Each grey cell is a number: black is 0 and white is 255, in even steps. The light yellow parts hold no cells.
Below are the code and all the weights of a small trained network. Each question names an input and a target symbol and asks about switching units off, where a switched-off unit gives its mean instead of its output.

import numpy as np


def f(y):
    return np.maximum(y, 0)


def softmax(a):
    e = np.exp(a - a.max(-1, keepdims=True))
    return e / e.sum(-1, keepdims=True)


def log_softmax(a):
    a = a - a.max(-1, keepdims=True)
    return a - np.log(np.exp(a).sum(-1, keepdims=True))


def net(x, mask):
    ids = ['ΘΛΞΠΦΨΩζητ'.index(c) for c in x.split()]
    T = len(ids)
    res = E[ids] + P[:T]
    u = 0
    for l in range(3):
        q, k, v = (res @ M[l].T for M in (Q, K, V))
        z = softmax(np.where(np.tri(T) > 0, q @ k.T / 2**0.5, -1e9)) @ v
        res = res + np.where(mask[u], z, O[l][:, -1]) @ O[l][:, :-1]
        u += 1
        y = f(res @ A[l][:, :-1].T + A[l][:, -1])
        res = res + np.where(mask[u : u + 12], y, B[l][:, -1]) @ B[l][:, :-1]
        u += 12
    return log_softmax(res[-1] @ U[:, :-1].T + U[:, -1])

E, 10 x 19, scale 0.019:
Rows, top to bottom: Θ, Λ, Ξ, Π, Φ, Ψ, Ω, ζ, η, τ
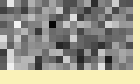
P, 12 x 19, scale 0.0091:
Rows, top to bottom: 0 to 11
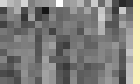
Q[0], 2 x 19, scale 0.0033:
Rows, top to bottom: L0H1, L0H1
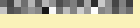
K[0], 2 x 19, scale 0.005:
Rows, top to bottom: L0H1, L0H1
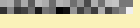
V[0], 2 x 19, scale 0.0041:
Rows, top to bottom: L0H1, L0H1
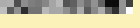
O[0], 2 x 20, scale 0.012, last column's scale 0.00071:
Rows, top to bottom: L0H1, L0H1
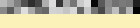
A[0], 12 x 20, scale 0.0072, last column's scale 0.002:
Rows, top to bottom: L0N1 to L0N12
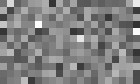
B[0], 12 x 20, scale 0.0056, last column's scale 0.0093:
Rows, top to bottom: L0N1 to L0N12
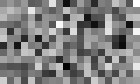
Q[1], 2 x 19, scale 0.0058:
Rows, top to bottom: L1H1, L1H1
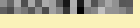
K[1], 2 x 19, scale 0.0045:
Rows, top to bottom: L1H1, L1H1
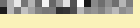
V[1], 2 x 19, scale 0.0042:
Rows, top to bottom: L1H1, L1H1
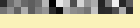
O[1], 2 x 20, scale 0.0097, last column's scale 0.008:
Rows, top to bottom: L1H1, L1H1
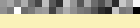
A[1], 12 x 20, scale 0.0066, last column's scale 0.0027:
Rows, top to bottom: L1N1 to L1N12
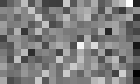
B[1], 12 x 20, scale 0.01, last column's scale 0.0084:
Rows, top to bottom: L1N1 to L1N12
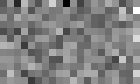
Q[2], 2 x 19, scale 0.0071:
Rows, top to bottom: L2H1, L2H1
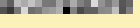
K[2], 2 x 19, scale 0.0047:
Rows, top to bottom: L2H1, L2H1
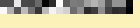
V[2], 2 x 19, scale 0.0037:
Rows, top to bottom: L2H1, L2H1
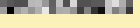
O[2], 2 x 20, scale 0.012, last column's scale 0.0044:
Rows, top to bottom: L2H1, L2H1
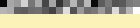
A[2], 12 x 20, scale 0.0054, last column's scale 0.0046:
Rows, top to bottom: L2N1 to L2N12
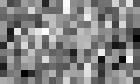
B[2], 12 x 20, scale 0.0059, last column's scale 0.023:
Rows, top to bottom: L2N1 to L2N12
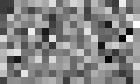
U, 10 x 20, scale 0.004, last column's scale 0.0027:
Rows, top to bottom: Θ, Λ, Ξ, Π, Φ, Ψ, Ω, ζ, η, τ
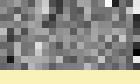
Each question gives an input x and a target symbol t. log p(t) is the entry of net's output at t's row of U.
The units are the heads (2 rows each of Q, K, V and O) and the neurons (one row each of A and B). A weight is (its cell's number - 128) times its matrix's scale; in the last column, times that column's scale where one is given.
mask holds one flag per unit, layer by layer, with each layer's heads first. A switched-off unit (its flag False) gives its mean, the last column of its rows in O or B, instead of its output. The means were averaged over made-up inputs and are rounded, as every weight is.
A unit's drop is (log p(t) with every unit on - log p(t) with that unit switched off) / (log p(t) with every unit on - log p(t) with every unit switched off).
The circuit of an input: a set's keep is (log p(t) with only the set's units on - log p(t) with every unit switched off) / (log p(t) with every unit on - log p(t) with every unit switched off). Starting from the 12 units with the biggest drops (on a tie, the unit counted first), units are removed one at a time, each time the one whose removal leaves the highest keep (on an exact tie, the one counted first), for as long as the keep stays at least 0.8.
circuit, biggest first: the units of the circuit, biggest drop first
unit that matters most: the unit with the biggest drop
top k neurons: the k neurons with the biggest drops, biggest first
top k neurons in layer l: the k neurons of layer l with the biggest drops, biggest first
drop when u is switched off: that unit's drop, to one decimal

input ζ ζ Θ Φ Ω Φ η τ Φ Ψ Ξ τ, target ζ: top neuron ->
(L2N6)
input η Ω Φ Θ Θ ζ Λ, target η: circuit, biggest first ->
(L1H1 L2H1)
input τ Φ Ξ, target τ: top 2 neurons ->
(L2N5 L0N5)
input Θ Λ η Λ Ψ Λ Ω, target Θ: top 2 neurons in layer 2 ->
(L2N4 L2N9)
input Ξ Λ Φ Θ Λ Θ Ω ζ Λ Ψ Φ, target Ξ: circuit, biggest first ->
(L2H1 L0N4 L2N7)
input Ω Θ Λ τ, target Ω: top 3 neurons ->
(L0N4 L2N1 L0N5)
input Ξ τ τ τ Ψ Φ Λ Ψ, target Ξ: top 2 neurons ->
(L0N4 L2N7)
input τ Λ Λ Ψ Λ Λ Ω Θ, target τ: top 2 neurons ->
(L2N5 L0N5)
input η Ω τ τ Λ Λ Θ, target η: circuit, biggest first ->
(L1H1 L1N5 L2H1)
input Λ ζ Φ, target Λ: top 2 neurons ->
(L2N4 L0N5)
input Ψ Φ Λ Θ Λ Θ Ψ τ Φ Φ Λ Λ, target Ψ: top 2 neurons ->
(L0N4 L2N1)
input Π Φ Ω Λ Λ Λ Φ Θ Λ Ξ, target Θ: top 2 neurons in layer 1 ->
(L1N5 L1N1)
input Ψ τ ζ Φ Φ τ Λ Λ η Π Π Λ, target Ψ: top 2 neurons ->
(L0N4 L2N4)
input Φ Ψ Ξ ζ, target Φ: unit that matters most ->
L1H1
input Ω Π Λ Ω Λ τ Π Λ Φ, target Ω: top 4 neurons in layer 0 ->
(L0N4 L0N10 L0N5 L0N1)
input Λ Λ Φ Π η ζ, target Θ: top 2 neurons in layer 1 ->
(L1N11 L1N5)
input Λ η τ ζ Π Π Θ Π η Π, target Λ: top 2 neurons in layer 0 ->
(L0N5 L0N10)
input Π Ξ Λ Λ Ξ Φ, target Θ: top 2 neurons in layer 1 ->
(L1N5 L1N1)
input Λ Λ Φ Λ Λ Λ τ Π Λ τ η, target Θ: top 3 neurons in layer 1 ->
(L1N11 L1N5 L1N1)
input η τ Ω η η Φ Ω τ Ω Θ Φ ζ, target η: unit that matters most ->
L1H1
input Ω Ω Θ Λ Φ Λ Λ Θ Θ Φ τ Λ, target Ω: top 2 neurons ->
(L0N4 L2N1)
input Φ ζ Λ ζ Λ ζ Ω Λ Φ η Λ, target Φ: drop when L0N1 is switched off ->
0.1
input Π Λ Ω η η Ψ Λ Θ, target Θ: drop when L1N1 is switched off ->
0.1
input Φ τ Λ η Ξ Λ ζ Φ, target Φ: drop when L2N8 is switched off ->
0.0
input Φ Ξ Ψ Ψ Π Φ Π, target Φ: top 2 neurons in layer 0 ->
(L0N5 L0N10)
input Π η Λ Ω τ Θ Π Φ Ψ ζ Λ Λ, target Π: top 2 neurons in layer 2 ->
(L2N8 L2N4)
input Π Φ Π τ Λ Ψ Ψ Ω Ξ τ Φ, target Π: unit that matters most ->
L0H1
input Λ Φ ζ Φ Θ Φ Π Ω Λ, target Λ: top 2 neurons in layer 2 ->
(L2N9 L2N8)
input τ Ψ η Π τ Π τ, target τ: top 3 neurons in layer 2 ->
(L2N5 L2N4 L2N10)
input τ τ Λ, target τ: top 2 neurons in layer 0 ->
(L0N5 L0N6)
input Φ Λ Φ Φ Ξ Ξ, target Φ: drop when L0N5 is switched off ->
0.2
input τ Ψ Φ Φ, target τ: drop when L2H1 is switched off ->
1.1
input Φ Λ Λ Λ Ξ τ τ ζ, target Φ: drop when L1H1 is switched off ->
1.3
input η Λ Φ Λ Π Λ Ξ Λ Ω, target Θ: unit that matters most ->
L1H1
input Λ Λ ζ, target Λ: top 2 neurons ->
(L0N5 L2N4)
